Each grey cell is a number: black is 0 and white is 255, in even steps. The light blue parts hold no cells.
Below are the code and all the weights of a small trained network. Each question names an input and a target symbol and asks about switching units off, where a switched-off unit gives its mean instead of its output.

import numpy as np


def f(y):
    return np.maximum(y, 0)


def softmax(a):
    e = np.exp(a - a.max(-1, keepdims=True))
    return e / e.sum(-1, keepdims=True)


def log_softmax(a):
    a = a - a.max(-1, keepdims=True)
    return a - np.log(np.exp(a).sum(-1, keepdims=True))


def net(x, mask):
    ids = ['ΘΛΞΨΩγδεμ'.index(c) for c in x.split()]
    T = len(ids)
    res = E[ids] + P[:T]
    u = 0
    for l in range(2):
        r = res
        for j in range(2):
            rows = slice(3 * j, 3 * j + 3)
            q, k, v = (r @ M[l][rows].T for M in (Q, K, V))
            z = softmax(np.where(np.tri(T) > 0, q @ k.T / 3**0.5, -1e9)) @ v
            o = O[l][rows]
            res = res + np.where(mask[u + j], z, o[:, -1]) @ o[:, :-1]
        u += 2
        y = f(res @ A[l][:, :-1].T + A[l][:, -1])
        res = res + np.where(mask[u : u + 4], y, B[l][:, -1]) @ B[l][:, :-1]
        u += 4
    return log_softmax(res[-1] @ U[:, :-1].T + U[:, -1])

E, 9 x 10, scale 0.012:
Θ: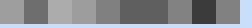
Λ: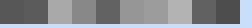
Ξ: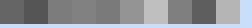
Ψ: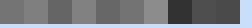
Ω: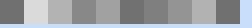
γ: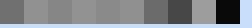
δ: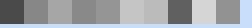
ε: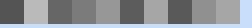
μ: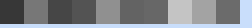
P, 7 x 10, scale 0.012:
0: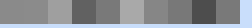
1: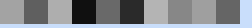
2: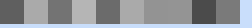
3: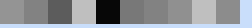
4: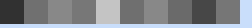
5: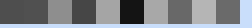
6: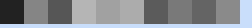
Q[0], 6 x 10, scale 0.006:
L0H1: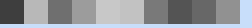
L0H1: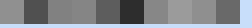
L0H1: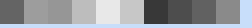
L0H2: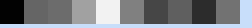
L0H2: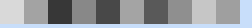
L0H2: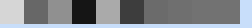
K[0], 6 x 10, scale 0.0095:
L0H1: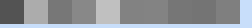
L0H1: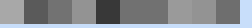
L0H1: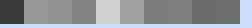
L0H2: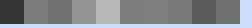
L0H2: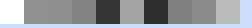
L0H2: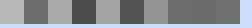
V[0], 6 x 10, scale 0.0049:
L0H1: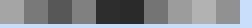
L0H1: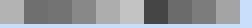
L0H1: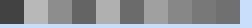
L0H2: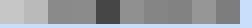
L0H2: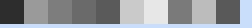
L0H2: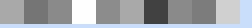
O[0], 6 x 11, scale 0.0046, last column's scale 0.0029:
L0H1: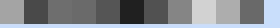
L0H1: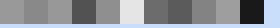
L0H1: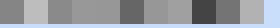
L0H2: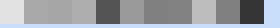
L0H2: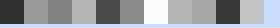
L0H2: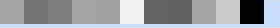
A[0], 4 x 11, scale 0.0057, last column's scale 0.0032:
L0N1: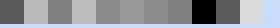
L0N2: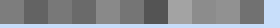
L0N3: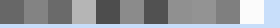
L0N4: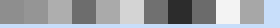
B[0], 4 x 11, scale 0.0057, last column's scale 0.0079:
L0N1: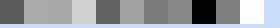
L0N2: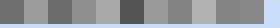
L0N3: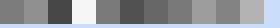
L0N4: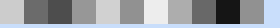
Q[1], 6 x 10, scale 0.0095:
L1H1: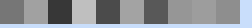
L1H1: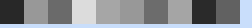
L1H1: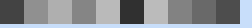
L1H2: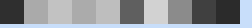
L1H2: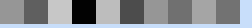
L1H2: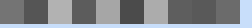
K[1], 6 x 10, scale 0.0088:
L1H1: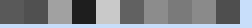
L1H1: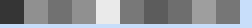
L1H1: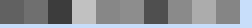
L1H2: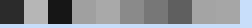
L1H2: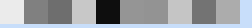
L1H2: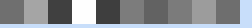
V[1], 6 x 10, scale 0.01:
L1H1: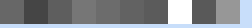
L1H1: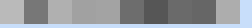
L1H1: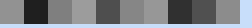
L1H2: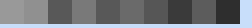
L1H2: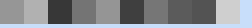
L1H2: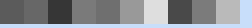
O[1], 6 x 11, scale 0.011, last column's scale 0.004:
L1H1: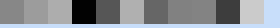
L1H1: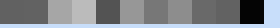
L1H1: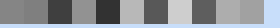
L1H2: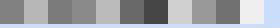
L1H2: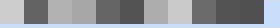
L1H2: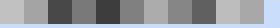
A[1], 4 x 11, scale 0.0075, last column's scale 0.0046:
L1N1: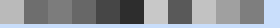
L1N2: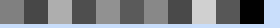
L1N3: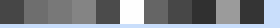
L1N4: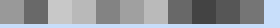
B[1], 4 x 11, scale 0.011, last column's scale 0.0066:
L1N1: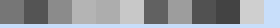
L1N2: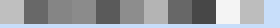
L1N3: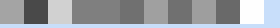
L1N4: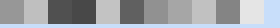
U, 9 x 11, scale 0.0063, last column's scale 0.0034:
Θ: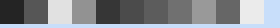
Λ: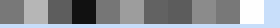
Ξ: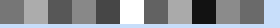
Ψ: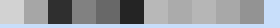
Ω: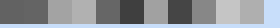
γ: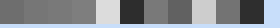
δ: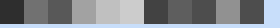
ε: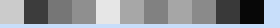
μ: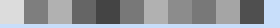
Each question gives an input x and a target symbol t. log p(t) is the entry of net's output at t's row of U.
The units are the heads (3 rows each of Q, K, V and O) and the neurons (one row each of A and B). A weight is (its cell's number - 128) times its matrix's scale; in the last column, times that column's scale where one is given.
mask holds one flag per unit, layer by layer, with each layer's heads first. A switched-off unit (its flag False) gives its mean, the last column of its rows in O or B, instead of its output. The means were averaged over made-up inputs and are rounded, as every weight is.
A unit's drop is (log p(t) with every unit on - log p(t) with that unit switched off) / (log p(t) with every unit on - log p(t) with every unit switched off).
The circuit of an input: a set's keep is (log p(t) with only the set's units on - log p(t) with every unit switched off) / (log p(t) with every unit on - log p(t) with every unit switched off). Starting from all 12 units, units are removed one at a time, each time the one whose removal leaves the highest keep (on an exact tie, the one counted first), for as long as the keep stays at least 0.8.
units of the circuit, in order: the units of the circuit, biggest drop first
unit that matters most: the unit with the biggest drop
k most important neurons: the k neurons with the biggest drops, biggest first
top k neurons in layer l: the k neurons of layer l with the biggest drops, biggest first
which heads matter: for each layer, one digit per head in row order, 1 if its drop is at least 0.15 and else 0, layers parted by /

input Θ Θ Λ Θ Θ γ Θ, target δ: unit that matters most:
L1H2
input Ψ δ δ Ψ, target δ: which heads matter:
00 / 11
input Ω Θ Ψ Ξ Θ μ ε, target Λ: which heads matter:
00 / 10
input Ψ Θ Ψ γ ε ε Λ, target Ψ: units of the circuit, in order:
L1H2, L1N4
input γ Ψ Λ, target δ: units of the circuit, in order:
L1H2, L1H1
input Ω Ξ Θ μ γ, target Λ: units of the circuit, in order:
L0N3, L1H1, L0H1
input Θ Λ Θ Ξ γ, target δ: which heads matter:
10 / 11
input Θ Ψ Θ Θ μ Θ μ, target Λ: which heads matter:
00 / 10
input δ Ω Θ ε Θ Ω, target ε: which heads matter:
00 / 01
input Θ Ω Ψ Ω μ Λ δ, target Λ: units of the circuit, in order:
L1H1, L0H2
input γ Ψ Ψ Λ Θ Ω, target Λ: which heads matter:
00 / 11
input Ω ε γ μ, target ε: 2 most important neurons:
L1N1, L0N1
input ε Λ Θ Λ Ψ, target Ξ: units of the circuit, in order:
L0N1, L1H1
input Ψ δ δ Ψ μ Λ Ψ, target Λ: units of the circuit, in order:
L1H1
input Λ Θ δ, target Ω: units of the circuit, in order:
L1H2, L1N3, L1H1
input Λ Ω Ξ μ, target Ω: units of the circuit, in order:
L1N2, L1H1, L1H2, L0N1
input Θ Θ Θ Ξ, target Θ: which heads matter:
00 / 11
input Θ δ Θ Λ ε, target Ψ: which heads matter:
10 / 01
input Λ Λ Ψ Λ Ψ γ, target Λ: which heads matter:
00 / 11
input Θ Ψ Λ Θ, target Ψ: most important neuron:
L0N1
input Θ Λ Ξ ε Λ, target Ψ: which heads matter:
00 / 01
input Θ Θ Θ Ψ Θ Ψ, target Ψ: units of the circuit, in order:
L1H2, L1H1
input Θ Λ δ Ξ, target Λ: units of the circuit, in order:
L1H1, L1H2, L0H2
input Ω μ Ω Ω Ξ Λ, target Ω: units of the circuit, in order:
L1N2, L1H1, L1H2
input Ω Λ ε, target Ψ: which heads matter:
00 / 01
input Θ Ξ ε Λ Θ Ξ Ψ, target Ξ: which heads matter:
10 / 11
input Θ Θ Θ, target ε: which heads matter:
01 / 11
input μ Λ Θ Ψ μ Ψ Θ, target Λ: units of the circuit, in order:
L1H1
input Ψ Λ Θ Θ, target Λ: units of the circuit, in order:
L1H1, L1H2, L0H2
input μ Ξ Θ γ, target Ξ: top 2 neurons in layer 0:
L0N1, L0N3
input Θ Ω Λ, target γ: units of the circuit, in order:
L1H1, L1N4, L0N1
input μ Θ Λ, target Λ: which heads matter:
00 / 10
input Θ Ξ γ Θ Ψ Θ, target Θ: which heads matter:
01 / 11
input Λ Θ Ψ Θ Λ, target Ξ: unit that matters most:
L1H2
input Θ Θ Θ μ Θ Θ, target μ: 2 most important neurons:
L1N2, L0N3
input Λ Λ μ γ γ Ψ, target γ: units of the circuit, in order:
L1H2, L1H1
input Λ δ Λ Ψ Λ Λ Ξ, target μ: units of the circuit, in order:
L1N3, L1H2, L1H1
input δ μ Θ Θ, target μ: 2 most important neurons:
L1N2, L0N1
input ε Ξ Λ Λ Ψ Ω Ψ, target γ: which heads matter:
00 / 10
